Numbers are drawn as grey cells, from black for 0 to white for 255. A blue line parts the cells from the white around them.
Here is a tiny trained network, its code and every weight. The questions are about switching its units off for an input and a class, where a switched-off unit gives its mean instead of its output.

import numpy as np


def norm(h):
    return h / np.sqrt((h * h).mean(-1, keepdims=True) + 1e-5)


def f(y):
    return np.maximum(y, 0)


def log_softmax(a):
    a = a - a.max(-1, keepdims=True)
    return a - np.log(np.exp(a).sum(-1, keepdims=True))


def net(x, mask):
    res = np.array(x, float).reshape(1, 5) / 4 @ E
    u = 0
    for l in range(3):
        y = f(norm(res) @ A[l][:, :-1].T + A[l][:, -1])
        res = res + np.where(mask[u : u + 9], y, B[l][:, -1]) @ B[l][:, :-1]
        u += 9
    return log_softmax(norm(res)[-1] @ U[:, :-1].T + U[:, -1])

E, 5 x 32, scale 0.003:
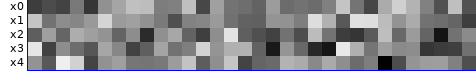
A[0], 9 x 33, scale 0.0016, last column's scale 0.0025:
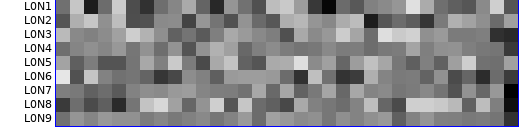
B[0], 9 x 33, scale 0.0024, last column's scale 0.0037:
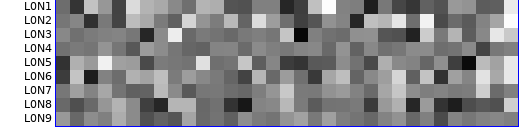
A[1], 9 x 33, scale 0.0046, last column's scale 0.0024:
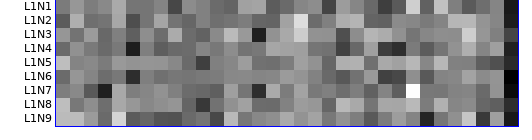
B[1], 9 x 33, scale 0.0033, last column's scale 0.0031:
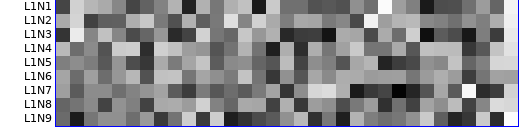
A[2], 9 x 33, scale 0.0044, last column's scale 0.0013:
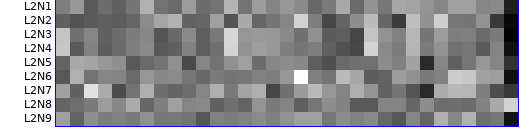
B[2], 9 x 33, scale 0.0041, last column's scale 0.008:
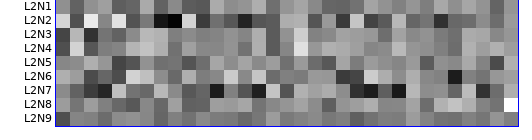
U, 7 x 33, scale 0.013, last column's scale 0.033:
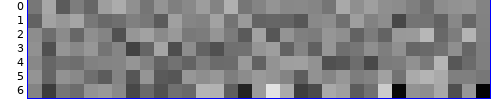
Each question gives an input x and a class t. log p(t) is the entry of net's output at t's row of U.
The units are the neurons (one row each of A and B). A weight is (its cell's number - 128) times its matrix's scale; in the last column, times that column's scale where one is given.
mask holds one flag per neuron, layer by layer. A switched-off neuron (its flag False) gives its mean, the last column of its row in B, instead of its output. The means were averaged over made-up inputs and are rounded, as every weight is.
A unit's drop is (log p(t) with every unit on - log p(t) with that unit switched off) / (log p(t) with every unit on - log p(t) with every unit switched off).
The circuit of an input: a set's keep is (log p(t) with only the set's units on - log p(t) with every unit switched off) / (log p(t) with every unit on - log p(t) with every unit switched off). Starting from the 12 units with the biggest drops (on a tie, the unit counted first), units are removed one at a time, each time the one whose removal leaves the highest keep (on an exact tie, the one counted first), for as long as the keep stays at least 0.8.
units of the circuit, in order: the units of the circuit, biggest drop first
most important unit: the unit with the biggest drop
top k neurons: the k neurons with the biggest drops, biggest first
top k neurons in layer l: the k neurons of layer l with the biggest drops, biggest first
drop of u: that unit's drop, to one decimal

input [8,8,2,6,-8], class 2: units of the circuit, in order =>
(L1N8; L1N5)
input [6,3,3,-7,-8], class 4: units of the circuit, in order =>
(L1N7)
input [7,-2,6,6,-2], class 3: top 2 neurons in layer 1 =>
(L1N2; L1N3)
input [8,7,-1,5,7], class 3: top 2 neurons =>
(L2N2; L1N4)
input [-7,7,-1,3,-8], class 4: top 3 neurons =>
(L1N7; L0N1; L1N4)
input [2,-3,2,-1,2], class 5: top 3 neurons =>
(L2N8; L0N8; L1N9)
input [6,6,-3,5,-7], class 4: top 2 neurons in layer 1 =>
(L1N7; L1N9)
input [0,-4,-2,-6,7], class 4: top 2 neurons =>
(L2N7; L0N6)
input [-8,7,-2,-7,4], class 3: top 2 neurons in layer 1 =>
(L1N9; L1N4)
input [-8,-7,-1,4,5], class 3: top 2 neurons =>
(L1N9; L0N3)
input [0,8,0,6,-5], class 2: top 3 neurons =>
(L1N8; L1N5; L0N2)
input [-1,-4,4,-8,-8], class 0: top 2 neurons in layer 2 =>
(L2N6; L2N7)
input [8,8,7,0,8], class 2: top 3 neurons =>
(L1N5; L1N9; L0N1)
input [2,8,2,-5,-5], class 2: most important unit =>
L1N8
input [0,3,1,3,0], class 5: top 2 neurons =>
(L1N2; L0N6)
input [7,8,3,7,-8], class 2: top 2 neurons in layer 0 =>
(L0N2; L0N3)
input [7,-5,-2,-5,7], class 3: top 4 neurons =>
(L2N2; L0N1; L1N7; L0N8)
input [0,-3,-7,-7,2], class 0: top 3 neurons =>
(L1N2; L2N6; L1N1)
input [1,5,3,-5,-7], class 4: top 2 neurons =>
(L1N7; L0N6)
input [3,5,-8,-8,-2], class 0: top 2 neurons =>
(L1N2; L2N6)
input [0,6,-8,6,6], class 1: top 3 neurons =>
(L1N3; L0N2; L1N2)
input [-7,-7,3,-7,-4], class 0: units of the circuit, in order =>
(L1N2)
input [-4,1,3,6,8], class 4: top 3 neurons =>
(L2N7; L0N2; L1N2)
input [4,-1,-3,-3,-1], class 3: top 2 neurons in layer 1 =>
(L1N1; L1N3)
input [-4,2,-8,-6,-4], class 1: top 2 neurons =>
(L1N3; L0N6)
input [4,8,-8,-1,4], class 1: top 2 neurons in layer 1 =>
(L1N3; L1N4)
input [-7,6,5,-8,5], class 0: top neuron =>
(L1N2)
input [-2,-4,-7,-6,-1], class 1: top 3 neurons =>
(L1N3; L0N6; L2N5)
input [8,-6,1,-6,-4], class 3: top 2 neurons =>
(L2N2; L0N8)
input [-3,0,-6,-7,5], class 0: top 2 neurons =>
(L1N2; L2N6)
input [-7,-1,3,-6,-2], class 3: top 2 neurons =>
(L1N9; L0N6)
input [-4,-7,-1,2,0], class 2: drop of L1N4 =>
0.1
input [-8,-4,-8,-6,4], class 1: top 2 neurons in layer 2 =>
(L2N2; L2N5)
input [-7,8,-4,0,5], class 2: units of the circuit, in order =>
(L1N8)
